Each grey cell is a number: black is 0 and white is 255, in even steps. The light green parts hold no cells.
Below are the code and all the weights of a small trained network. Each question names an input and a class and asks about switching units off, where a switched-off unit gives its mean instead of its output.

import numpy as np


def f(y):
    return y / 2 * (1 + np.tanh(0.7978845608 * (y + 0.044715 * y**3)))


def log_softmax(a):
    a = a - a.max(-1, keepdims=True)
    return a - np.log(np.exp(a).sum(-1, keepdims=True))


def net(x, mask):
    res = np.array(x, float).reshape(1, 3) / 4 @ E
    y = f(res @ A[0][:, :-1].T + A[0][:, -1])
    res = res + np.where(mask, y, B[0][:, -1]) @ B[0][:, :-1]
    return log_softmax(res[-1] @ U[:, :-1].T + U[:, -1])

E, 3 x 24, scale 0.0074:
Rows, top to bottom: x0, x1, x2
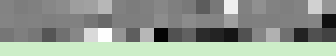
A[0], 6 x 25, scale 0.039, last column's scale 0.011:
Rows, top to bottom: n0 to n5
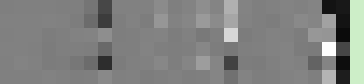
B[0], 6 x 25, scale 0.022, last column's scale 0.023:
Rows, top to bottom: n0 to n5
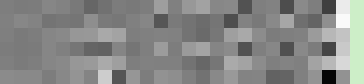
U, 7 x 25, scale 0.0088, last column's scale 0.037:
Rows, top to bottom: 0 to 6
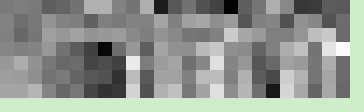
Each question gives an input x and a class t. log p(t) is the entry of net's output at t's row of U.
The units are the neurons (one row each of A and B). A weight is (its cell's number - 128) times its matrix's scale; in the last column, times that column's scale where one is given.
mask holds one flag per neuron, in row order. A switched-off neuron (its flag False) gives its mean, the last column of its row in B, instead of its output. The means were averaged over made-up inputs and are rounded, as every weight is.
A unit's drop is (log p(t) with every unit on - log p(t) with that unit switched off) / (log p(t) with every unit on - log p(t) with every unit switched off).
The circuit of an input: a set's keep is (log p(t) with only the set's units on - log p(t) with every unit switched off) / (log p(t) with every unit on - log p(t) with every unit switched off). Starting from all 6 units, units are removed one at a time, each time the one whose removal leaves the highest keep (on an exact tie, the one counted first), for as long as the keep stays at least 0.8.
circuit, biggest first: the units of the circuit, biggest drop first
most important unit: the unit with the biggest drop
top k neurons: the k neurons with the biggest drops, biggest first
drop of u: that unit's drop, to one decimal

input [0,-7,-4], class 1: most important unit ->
n3
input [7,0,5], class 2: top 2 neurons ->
[n1; n0]
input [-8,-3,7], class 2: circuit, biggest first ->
[n1; n4]
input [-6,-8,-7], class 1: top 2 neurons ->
[n3; n5]
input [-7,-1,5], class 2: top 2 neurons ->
[n1; n4]
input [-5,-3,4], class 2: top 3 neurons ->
[n1; n0; n3]
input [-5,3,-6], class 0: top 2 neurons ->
[n1; n2]
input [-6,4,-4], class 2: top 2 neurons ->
[n4; n3]
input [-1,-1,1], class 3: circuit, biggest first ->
[n1; n4; n0; n5]
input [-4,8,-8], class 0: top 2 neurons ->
[n1; n3]
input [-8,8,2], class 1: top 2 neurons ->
[n0; n2]
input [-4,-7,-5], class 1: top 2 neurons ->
[n3; n5]
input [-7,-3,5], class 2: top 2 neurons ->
[n1; n4]
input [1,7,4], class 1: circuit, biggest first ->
[n1]
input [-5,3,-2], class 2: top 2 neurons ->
[n4; n3]
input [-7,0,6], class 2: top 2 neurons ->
[n1; n4]
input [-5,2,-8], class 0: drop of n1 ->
2.1
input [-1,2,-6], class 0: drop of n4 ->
0.0
